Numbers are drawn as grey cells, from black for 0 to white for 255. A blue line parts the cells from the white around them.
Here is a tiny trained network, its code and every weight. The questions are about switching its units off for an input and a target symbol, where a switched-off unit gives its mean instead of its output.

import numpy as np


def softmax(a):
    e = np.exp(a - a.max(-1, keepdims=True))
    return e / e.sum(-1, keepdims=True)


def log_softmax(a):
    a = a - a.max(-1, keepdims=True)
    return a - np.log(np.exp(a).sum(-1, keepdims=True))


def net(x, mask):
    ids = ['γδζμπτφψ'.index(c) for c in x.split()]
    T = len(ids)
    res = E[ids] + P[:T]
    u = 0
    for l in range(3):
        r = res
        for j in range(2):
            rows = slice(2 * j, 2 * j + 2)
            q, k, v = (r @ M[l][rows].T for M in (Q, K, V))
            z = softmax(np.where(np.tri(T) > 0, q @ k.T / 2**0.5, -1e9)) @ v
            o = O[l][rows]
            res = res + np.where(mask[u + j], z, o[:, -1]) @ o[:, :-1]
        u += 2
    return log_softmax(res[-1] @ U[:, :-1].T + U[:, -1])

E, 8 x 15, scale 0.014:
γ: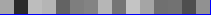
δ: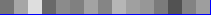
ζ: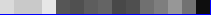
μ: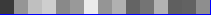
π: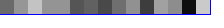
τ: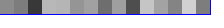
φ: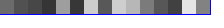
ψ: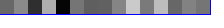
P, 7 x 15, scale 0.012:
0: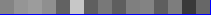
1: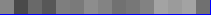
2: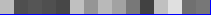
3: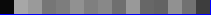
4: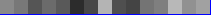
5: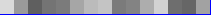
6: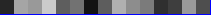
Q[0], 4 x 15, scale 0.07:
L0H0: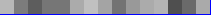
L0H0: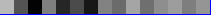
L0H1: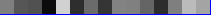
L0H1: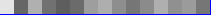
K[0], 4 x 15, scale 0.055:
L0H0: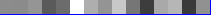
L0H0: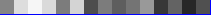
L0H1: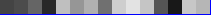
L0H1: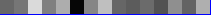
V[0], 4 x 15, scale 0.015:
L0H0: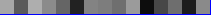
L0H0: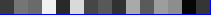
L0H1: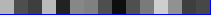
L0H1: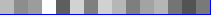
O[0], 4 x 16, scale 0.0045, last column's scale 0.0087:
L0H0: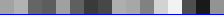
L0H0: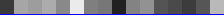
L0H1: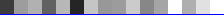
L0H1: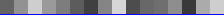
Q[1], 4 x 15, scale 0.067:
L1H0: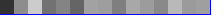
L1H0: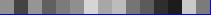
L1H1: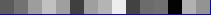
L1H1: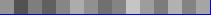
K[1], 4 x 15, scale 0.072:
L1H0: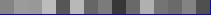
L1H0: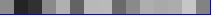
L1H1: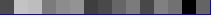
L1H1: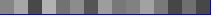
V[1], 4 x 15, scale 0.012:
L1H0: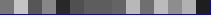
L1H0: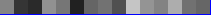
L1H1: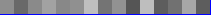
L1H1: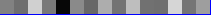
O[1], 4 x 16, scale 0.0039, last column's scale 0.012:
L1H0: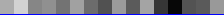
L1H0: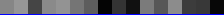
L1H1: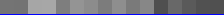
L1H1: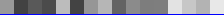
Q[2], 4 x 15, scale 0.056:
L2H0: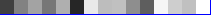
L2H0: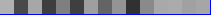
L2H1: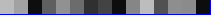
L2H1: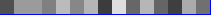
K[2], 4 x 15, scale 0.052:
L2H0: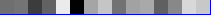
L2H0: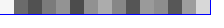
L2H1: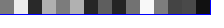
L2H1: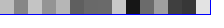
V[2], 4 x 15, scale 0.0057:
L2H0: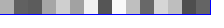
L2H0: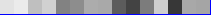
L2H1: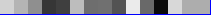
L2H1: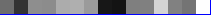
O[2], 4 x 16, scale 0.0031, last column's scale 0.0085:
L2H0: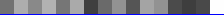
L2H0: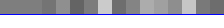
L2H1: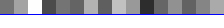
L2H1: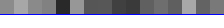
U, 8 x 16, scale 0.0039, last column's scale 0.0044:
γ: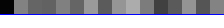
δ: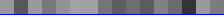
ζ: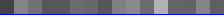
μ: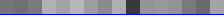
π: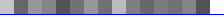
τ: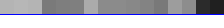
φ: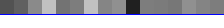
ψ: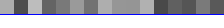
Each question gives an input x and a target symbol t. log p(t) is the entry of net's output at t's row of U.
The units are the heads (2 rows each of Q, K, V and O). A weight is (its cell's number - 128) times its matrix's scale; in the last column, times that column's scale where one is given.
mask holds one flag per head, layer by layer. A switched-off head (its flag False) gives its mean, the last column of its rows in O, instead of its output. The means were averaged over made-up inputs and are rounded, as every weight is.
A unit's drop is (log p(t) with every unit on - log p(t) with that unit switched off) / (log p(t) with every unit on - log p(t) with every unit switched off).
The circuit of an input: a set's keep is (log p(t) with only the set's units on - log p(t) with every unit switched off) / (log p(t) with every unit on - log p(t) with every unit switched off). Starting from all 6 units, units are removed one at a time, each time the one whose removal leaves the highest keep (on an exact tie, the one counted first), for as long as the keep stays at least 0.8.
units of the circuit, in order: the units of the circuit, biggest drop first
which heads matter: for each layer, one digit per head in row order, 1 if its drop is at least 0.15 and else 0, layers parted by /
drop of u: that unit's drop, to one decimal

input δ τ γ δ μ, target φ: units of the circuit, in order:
(L0H0)
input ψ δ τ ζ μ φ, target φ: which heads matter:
10 / 10 / 00
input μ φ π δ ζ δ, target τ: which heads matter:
11 / 00 / 01
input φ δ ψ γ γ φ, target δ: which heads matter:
11 / 10 / 00
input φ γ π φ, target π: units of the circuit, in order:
(L0H0, L0H1)
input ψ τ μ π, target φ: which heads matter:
10 / 00 / 00
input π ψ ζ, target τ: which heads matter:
10 / 00 / 00
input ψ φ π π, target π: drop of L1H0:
0.1
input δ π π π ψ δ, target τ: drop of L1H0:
0.0
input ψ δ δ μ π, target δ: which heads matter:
11 / 00 / 00
